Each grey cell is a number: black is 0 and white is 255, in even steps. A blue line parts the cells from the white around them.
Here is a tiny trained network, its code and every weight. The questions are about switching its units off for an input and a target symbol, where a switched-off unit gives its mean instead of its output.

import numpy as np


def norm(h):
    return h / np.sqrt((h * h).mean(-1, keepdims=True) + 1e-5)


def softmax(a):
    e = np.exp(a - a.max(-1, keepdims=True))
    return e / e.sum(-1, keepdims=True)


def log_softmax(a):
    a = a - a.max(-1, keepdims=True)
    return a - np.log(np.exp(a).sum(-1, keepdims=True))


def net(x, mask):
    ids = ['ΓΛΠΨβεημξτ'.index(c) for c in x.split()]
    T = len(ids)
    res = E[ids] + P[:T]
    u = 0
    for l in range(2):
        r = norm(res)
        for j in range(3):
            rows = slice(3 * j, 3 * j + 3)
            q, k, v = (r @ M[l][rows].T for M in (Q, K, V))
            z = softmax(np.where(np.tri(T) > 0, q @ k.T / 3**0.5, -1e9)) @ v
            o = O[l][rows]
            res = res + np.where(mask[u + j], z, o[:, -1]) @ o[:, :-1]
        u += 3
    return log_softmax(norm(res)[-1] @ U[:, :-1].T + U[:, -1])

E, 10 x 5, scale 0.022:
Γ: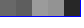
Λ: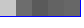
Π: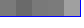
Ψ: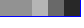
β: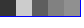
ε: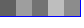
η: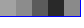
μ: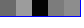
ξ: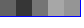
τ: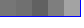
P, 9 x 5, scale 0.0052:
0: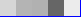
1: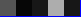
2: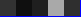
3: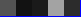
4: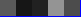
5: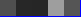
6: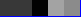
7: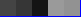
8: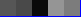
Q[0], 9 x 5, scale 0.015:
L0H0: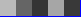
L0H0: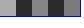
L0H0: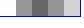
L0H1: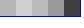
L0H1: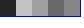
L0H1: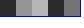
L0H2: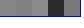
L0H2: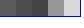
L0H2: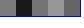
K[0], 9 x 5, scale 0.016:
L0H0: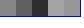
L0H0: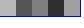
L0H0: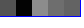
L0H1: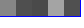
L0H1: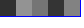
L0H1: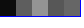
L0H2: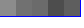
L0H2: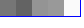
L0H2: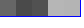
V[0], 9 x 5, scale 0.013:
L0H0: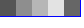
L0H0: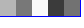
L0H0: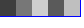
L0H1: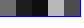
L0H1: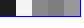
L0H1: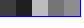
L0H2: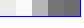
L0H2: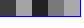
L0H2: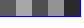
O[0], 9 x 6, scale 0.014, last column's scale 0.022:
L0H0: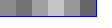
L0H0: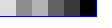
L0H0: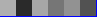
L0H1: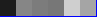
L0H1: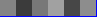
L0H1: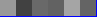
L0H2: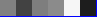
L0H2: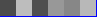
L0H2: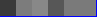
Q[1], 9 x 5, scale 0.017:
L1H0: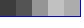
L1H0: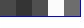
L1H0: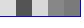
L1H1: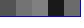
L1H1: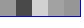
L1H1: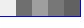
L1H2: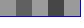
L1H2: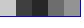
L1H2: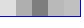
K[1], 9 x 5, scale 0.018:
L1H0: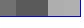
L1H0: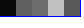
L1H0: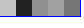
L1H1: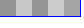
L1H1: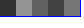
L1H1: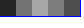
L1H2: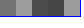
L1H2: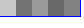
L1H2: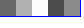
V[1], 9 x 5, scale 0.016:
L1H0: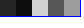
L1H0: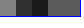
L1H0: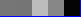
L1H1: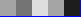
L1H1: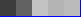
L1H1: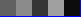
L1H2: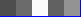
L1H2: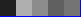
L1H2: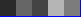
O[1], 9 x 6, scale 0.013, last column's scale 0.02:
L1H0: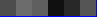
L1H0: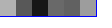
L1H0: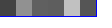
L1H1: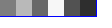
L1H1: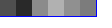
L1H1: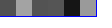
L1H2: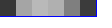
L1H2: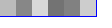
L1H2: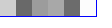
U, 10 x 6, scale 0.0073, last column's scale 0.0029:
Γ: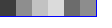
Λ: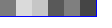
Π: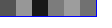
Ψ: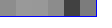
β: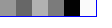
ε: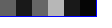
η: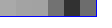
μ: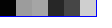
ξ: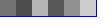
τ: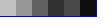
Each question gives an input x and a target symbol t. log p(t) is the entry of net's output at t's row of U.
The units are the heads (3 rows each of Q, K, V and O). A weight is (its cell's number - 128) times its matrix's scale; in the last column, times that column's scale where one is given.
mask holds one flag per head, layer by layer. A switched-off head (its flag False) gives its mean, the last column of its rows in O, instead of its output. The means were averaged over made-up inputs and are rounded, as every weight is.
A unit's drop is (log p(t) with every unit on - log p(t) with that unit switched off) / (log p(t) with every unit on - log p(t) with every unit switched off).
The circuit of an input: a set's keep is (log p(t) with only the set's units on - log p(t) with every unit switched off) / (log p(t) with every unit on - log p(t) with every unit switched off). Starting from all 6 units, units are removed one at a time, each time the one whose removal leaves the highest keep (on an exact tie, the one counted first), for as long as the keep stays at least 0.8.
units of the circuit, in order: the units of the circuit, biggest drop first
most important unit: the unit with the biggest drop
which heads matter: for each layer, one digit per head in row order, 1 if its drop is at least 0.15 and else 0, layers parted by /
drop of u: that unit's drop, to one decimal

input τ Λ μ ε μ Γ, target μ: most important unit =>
L0H1
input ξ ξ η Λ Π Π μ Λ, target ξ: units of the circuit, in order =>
(L0H1, L1H1, L0H0)
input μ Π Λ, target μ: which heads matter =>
010 / 010
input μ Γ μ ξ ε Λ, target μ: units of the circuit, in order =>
(L0H1, L1H1)
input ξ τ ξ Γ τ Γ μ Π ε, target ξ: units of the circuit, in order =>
(L0H1, L1H1, L0H0)
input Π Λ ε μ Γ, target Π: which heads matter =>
101 / 011
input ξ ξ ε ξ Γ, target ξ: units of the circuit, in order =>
(L0H1, L1H1)
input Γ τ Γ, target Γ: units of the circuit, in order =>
(L0H0, L1H1, L0H2, L0H1)
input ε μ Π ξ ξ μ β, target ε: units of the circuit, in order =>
(L0H1, L0H0)
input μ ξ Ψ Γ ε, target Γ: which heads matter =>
110 / 001
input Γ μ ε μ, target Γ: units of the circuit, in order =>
(L0H0, L1H1, L0H2)
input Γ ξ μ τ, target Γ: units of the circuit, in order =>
(L0H0, L1H1, L0H2)
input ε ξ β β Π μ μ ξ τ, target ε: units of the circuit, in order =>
(L0H0, L1H1)
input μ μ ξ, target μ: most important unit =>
L1H1
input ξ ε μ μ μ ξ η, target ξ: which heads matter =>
111 / 010
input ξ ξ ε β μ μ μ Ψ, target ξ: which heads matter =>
011 / 000
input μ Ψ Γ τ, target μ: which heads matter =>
000 / 010
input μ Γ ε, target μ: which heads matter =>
001 / 110
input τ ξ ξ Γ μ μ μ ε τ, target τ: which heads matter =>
011 / 010
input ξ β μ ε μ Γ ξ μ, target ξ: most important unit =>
L0H1
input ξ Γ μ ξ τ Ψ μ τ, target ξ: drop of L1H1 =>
0.6
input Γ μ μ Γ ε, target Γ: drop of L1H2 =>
0.1
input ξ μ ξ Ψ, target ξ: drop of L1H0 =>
0.0
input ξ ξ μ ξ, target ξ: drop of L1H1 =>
0.7
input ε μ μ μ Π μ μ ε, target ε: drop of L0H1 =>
0.5
